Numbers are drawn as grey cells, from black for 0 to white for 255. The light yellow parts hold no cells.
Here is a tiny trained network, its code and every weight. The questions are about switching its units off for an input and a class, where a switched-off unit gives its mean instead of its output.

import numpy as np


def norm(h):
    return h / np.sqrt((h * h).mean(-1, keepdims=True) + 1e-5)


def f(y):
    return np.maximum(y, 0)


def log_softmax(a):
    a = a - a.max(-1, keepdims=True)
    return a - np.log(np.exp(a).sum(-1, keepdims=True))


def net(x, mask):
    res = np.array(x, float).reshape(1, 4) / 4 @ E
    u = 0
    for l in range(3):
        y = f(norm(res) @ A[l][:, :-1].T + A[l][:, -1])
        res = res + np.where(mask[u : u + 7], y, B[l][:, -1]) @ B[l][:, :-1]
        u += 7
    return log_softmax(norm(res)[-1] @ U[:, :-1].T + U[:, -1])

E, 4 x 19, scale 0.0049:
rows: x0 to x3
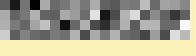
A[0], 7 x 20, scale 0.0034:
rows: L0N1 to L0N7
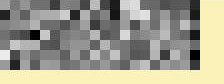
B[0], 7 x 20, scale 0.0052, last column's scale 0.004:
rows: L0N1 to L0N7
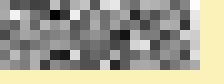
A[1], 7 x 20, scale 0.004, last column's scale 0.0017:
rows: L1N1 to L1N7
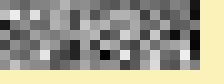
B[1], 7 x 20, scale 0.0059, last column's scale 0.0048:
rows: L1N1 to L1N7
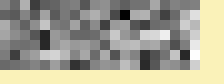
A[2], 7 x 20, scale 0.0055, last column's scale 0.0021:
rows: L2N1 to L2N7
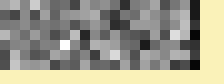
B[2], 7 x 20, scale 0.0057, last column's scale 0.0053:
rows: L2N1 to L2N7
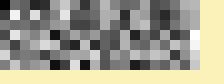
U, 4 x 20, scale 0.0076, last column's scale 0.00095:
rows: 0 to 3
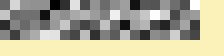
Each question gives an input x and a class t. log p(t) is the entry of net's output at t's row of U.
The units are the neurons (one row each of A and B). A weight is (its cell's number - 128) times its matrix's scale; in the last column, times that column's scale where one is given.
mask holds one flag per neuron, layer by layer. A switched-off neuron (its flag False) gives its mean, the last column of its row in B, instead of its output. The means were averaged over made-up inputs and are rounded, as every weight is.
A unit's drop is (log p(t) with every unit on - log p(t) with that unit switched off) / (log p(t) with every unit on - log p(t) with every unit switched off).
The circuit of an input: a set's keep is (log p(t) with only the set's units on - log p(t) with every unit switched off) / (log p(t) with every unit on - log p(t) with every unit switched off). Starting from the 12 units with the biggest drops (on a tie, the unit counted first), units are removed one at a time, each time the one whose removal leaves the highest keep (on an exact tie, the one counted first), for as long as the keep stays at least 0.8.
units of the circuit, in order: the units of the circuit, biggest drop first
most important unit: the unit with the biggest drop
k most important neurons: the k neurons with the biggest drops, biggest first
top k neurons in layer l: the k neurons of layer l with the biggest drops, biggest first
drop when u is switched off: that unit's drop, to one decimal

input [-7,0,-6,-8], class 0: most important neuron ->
[L2N7]
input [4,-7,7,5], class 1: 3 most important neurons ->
[L1N5; L2N6; L2N5]
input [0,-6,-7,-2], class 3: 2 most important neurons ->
[L2N5; L0N1]
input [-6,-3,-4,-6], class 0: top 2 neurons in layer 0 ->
[L0N2; L0N4]
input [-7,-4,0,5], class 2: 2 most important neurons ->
[L1N2; L0N2]
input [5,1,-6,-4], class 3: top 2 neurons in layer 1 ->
[L1N2; L1N3]
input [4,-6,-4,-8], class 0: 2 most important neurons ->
[L0N2; L2N7]
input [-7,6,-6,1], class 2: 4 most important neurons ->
[L1N2; L1N5; L1N6; L2N6]
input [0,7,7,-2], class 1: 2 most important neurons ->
[L1N4; L0N1]
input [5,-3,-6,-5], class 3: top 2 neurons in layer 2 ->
[L2N5; L2N4]
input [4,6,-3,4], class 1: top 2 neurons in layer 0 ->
[L0N1; L0N2]
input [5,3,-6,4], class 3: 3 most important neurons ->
[L2N5; L1N2; L0N2]
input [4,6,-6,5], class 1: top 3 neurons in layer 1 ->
[L1N6; L1N7; L1N3]
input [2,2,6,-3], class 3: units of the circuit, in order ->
[L1N6]
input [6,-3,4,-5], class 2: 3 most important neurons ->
[L0N4; L2N2; L0N6]
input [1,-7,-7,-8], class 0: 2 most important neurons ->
[L0N2; L1N6]
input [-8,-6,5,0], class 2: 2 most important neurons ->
[L1N2; L0N1]
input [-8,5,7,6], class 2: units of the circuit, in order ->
[L1N2; L2N1]
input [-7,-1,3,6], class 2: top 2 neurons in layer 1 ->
[L1N2; L1N3]
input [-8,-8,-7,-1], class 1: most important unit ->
L2N6
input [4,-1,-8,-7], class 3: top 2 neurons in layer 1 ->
[L1N3; L1N2]
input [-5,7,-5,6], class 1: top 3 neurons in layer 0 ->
[L0N2; L0N1; L0N3]
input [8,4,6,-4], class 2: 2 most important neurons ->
[L0N4; L2N2]
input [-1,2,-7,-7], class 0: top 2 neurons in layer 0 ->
[L0N2; L0N3]
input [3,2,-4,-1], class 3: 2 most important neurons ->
[L1N2; L2N5]
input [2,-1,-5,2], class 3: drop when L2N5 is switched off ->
1.2
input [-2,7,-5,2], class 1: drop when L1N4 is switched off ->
0.1
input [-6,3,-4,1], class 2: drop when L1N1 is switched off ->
0.0
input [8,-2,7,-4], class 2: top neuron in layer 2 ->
[L2N2]
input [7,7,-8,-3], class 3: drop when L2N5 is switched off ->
1.4
